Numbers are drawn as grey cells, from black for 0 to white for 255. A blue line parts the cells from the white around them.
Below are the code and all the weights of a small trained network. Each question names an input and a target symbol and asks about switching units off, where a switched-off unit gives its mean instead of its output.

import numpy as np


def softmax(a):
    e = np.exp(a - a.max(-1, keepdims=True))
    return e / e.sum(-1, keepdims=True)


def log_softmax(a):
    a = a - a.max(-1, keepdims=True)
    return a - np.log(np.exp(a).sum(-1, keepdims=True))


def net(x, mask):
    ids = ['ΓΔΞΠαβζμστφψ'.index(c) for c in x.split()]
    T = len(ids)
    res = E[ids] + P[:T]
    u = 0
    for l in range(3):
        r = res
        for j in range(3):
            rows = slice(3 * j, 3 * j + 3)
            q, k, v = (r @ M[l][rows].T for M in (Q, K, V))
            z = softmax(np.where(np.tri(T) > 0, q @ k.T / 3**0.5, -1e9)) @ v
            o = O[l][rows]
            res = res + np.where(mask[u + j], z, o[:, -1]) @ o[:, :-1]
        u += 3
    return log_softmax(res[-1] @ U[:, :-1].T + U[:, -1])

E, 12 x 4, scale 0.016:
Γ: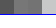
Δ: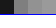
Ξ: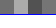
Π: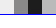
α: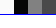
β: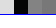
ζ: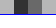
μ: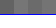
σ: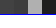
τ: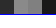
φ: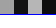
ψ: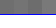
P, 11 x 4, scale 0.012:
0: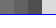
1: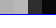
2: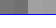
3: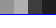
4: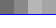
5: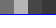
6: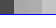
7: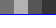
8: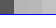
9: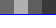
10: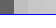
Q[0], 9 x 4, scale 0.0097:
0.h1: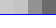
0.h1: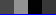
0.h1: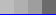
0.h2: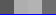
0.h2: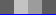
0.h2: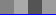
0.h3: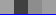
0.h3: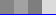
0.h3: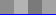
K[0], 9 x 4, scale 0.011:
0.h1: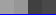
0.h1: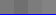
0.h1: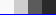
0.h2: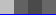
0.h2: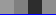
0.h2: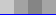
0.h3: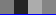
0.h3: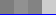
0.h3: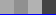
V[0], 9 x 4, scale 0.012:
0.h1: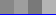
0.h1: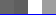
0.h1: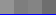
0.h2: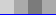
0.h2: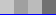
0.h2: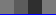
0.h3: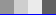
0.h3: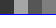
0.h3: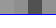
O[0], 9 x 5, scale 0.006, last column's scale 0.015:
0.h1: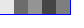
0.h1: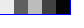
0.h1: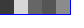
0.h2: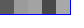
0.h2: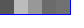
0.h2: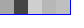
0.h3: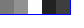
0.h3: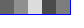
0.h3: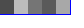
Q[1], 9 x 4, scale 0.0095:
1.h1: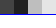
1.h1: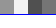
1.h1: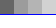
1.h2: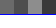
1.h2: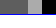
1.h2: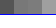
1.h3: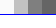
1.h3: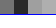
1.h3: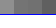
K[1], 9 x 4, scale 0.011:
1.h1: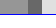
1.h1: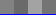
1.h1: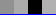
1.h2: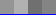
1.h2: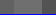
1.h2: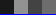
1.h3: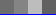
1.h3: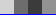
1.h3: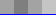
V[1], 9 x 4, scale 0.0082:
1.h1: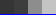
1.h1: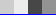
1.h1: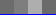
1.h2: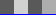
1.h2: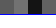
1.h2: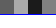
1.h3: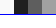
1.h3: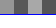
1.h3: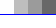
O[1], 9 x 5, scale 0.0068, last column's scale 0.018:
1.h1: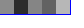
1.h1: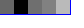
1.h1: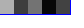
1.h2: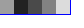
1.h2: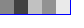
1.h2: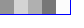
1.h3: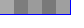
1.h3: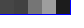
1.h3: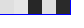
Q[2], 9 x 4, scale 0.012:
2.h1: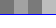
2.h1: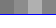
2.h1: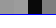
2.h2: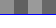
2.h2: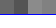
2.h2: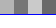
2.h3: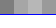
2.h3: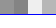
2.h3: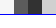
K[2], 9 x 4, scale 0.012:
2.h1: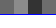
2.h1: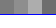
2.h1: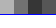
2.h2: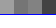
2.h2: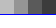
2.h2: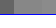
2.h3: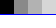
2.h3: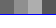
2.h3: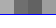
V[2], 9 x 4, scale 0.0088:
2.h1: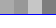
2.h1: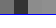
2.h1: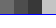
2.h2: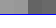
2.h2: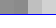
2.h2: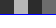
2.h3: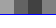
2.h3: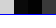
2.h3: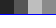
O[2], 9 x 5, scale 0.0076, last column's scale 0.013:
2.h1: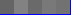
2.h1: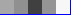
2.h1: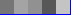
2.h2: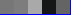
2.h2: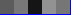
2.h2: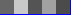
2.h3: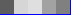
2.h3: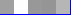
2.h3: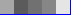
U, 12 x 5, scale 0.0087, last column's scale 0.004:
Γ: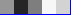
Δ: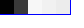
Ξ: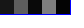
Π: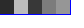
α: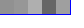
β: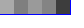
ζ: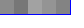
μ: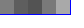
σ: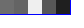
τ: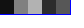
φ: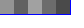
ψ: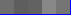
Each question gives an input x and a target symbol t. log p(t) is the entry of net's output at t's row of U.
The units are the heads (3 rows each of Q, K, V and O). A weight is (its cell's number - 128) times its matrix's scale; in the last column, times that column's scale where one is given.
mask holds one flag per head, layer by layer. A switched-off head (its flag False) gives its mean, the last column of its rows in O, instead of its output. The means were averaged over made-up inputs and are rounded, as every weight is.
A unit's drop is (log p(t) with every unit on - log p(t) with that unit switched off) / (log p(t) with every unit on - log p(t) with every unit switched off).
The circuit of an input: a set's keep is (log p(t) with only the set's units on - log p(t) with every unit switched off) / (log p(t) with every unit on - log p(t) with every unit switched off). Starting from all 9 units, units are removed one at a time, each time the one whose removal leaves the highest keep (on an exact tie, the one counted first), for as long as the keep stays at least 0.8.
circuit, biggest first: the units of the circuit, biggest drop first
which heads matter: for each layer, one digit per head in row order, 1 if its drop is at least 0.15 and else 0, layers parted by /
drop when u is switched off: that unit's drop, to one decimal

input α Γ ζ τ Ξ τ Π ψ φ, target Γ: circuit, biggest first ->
[2.h3 0.h3]
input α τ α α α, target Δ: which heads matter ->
101 / 110 / 111
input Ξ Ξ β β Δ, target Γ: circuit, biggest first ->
[2.h3]
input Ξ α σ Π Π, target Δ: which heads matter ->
100 / 100 / 101
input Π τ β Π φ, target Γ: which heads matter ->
000 / 000 / 001
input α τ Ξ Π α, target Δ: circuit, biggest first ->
[2.h3 1.h1 0.h1 0.h3]
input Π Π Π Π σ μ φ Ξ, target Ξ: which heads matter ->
000 / 001 / 101
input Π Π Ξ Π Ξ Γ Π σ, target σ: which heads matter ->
101 / 100 / 010
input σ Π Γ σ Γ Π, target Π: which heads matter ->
000 / 000 / 001
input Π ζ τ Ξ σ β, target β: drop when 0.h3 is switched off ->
0.3
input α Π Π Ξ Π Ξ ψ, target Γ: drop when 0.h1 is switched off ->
0.3
